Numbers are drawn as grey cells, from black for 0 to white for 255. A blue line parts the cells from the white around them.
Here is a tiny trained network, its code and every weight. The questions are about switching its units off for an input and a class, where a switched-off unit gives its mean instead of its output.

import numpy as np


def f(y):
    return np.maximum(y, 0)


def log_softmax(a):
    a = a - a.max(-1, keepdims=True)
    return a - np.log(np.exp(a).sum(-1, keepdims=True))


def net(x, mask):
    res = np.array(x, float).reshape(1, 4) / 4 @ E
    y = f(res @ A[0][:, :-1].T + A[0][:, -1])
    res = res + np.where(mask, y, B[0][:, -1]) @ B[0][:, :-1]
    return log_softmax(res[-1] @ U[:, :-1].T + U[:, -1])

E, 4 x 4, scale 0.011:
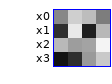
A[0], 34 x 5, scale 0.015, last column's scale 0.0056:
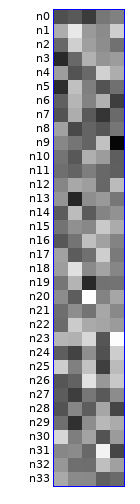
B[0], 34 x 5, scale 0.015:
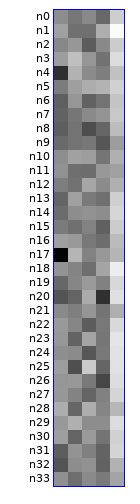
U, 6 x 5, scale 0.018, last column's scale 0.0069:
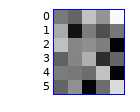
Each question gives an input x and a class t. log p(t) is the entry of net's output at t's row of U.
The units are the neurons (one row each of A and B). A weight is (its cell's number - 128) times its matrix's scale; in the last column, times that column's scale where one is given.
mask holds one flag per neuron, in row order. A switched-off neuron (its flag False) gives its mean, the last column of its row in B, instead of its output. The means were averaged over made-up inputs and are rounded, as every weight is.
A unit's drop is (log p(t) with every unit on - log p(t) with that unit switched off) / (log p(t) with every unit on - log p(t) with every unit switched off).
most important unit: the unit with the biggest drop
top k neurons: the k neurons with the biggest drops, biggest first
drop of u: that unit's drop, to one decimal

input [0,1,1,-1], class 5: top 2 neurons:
n25; n5
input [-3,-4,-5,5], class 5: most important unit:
n24
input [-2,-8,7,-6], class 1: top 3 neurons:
n30; n25; n23
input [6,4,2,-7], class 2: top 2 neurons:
n23; n17
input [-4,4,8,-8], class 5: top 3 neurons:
n5; n31; n25
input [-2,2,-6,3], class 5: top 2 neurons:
n25; n20
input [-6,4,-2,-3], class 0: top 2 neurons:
n20; n26
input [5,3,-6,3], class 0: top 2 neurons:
n5; n20
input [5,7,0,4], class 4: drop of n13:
0.1
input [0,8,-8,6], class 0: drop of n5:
0.3
